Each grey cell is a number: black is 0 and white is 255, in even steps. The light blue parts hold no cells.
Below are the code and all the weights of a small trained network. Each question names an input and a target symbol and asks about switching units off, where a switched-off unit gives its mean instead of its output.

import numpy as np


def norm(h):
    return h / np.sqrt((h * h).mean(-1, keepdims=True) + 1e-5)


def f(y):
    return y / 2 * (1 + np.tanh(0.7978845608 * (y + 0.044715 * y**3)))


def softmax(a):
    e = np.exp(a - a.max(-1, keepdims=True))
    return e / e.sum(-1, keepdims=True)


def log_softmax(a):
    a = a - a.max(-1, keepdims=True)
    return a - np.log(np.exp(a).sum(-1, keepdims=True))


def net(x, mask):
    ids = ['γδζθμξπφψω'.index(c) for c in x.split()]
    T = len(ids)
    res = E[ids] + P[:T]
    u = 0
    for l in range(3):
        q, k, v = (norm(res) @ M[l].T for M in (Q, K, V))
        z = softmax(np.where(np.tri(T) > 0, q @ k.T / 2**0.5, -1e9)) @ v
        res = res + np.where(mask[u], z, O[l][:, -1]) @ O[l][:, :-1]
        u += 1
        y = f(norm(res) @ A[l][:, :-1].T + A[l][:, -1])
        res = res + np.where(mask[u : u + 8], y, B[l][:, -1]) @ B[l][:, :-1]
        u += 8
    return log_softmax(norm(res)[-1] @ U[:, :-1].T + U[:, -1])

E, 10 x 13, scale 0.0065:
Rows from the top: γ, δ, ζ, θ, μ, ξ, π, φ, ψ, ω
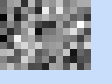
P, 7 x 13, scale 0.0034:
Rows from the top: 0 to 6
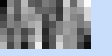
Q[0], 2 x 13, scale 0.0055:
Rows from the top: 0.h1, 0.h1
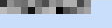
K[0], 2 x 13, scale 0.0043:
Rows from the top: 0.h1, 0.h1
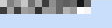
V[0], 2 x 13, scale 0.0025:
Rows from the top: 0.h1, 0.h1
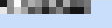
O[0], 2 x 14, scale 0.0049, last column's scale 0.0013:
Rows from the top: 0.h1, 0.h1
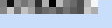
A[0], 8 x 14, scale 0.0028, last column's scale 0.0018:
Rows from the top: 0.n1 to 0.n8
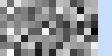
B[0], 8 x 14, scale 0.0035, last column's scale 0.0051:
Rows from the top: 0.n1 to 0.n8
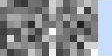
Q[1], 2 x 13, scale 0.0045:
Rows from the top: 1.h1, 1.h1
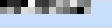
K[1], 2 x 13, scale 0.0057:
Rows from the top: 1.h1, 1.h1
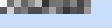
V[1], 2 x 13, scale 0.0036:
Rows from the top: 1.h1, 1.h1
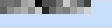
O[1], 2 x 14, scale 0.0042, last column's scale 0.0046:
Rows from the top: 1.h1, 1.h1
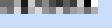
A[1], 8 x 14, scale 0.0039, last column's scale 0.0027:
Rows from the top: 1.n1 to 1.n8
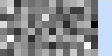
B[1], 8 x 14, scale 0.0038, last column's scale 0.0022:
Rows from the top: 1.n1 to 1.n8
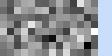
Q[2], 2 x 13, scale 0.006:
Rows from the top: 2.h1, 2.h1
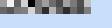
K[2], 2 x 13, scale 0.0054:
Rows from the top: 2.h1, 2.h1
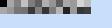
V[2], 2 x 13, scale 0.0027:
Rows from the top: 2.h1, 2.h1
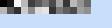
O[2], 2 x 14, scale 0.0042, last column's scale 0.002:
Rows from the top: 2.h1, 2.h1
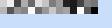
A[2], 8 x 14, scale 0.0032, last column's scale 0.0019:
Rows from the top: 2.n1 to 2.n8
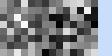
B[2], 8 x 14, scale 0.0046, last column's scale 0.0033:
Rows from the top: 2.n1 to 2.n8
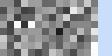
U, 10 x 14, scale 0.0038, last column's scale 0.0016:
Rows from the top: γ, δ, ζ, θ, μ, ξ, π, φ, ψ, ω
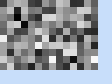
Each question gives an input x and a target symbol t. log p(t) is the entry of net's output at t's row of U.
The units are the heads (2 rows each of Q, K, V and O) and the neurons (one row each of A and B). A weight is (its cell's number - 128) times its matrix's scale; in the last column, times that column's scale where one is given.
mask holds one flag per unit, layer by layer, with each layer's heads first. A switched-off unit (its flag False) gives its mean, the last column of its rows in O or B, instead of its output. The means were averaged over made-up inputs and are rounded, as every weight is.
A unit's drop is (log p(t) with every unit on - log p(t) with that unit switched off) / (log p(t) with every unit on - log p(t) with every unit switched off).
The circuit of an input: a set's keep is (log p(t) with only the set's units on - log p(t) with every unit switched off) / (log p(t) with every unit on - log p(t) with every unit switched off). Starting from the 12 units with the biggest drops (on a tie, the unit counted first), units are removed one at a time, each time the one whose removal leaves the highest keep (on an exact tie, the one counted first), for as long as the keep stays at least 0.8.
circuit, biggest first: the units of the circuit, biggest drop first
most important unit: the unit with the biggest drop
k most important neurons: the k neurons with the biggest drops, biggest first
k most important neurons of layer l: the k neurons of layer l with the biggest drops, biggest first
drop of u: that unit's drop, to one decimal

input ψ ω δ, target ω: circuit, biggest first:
(2.h1, 0.n8)
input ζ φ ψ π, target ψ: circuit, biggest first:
(2.h1, 1.n5)
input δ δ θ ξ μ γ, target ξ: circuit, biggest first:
(0.h1, 2.h1)
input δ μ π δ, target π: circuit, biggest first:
(1.h1)
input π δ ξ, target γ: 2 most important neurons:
(0.n8, 1.n8)
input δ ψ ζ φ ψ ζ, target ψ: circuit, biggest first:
(0.h1, 2.h1)
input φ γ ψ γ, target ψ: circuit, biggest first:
(2.h1, 0.h1)
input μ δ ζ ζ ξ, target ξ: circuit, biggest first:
(0.h1, 2.h1)
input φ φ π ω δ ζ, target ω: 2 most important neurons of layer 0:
(0.n4, 0.n2)
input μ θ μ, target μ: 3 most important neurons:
(0.n8, 2.n3, 0.n1)
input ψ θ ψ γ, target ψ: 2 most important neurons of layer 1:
(1.n5, 1.n2)
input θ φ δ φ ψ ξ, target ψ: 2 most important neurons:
(2.n8, 1.n5)
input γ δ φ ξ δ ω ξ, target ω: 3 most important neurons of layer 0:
(0.n1, 0.n4, 0.n2)
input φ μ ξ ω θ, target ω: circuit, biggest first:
(2.h1)
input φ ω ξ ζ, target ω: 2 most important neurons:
(0.n4, 1.n5)
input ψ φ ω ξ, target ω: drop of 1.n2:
0.1
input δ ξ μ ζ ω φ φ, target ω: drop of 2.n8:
-0.1
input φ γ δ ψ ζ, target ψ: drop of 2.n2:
0.1
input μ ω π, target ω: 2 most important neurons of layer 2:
(2.n2, 2.n7)
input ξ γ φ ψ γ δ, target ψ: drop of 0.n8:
0.2
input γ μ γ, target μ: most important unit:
0.h1
